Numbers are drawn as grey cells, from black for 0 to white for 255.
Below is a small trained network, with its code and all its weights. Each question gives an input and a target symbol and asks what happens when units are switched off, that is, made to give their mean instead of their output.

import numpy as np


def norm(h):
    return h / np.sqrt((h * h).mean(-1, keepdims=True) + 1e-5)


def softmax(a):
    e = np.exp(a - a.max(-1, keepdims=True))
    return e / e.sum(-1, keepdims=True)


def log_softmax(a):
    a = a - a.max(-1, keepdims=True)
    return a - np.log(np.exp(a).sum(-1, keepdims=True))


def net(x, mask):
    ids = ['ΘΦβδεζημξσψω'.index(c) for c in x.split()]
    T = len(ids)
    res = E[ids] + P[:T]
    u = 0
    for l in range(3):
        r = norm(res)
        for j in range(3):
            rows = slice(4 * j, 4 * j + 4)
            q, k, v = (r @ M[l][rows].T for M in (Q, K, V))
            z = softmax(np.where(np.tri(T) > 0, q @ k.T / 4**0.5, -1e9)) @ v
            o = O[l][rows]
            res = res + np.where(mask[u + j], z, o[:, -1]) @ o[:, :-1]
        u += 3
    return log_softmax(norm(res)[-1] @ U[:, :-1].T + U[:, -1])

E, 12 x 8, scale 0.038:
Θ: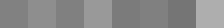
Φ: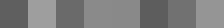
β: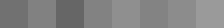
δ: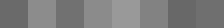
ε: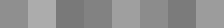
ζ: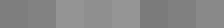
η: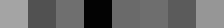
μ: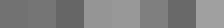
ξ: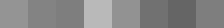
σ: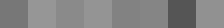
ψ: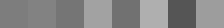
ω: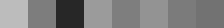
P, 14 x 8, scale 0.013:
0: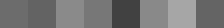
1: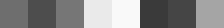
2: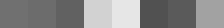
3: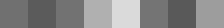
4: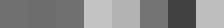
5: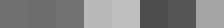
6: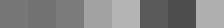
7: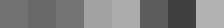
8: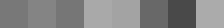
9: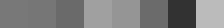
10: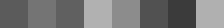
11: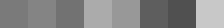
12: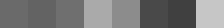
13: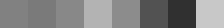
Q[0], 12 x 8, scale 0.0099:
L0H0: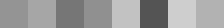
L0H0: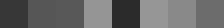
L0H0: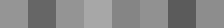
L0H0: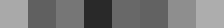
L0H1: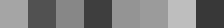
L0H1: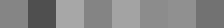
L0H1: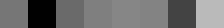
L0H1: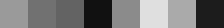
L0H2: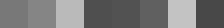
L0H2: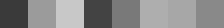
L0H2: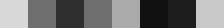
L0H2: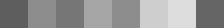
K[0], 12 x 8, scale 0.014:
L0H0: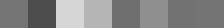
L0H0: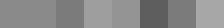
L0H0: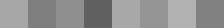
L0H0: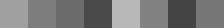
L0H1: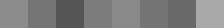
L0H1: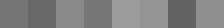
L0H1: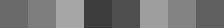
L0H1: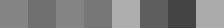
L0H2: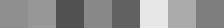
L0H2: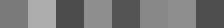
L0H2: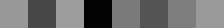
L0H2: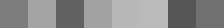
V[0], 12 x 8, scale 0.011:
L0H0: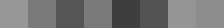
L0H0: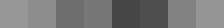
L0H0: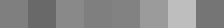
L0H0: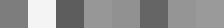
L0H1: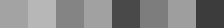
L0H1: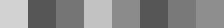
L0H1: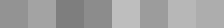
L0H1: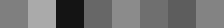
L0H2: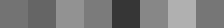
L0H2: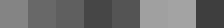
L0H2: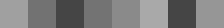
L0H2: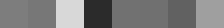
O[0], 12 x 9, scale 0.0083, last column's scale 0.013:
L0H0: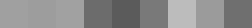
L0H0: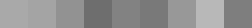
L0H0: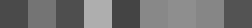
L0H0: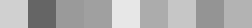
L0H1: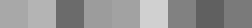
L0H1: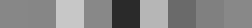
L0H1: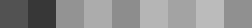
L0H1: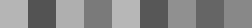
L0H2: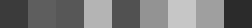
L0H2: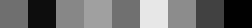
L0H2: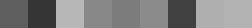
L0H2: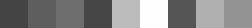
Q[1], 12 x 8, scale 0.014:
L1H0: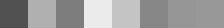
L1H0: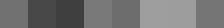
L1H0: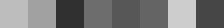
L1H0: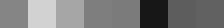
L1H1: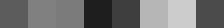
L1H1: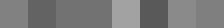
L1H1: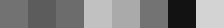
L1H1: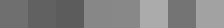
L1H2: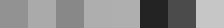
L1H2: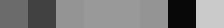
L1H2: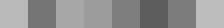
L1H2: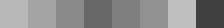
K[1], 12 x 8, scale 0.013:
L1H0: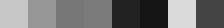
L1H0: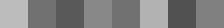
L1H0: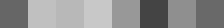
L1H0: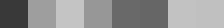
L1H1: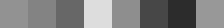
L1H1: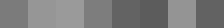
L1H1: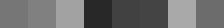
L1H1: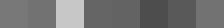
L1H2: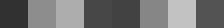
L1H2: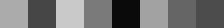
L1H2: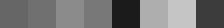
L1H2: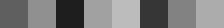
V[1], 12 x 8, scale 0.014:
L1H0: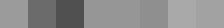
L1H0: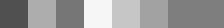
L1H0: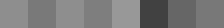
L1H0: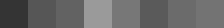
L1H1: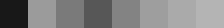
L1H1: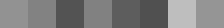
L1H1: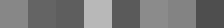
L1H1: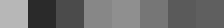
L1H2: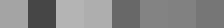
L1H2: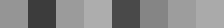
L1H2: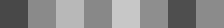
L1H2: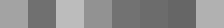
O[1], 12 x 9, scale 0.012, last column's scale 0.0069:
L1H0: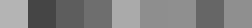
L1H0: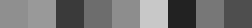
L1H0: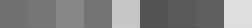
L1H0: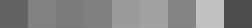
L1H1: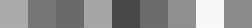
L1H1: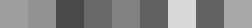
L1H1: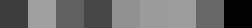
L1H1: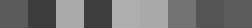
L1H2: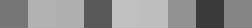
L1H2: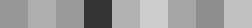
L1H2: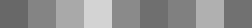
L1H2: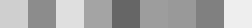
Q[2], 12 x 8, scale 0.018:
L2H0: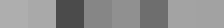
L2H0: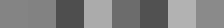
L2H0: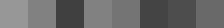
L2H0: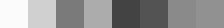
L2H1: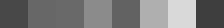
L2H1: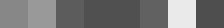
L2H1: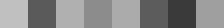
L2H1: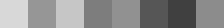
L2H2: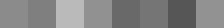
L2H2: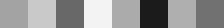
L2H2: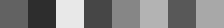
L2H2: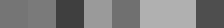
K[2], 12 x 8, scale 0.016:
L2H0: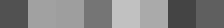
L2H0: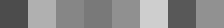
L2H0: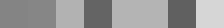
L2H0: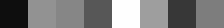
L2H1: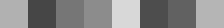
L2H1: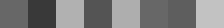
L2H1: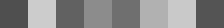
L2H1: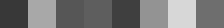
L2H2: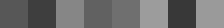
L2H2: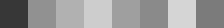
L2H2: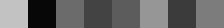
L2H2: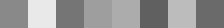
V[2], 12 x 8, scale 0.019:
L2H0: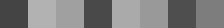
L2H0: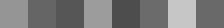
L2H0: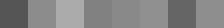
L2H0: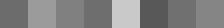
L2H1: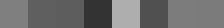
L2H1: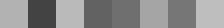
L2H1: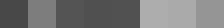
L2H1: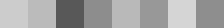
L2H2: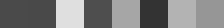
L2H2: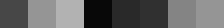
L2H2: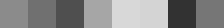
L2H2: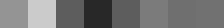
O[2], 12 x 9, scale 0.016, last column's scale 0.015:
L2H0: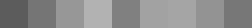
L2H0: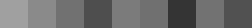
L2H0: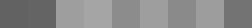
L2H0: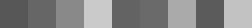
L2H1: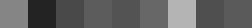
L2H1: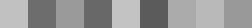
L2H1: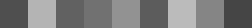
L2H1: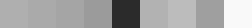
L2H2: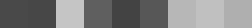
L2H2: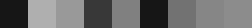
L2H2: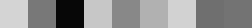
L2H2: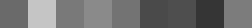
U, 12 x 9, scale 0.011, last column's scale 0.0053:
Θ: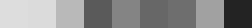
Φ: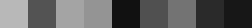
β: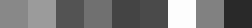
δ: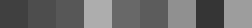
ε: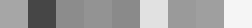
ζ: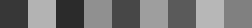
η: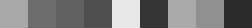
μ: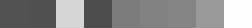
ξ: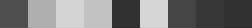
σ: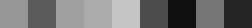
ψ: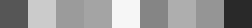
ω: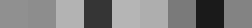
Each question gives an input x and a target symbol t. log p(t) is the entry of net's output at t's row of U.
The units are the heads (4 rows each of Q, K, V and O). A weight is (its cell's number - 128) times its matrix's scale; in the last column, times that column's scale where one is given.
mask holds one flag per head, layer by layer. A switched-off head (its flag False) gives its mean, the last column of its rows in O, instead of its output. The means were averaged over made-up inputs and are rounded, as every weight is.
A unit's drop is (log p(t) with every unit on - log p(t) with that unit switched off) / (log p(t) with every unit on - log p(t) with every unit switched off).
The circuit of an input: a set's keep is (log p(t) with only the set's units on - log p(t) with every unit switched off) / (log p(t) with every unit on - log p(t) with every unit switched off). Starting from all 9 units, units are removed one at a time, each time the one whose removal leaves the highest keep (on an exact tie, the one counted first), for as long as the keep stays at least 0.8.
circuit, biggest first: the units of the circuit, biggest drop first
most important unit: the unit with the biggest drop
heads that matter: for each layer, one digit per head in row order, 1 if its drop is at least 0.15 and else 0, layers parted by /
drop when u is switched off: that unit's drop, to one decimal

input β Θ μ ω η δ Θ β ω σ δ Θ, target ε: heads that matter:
001 / 100 / 001
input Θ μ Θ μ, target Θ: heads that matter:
001 / 000 / 000
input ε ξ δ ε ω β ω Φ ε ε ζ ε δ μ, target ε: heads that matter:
000 / 000 / 001
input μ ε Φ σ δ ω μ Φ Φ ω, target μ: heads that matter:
000 / 000 / 001
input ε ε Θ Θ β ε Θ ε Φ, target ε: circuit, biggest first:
L2H2
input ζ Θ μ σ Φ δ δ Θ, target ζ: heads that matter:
000 / 000 / 000
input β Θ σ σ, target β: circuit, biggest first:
L0H2, L2H1, L1H1
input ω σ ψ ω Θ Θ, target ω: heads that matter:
000 / 010 / 000
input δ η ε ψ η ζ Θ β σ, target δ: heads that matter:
001 / 100 / 010
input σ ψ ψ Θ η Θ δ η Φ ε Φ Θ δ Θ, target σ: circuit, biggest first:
L2H1, L1H2
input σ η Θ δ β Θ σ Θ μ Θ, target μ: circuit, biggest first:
L2H2, L1H0
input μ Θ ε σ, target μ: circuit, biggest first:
L2H2, L0H1
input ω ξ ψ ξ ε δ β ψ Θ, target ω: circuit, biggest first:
L1H1, L0H2
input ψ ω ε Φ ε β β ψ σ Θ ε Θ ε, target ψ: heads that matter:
101 / 000 / 110
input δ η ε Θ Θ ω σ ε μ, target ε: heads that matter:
001 / 110 / 001
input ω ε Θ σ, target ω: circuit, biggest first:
L1H1
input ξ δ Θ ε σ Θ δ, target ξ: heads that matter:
001 / 000 / 000
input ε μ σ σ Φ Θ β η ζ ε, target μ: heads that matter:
001 / 000 / 001
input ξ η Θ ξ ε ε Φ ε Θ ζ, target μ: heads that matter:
000 / 100 / 001
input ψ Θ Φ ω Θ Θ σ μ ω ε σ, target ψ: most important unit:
L0H2
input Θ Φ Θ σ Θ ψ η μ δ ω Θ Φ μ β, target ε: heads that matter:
001 / 100 / 001
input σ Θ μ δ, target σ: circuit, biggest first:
L1H2, L2H1
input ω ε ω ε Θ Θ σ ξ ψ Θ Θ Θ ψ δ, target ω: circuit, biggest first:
L1H1, L0H2
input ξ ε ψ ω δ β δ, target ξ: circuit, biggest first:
L0H2, L2H1, L1H1
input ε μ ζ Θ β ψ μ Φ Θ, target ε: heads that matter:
000 / 000 / 001
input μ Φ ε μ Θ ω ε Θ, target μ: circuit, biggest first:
L2H2, L0H1
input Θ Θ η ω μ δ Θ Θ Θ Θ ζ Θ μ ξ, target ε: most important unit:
L1H0
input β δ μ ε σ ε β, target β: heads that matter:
001 / 000 / 010
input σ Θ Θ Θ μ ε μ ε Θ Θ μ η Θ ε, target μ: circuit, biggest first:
L2H2, L1H0
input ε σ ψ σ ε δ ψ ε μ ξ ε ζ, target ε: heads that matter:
000 / 000 / 001
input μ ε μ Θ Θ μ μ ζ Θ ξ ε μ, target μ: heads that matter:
010 / 000 / 001
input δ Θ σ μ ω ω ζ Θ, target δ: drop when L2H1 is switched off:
0.1
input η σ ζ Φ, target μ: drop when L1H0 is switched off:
0.4
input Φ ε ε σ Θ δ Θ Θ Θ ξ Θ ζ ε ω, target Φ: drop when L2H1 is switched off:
0.3
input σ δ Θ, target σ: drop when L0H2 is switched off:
0.0
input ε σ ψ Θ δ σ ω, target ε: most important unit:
L2H2
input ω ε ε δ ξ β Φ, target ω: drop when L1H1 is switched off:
0.3
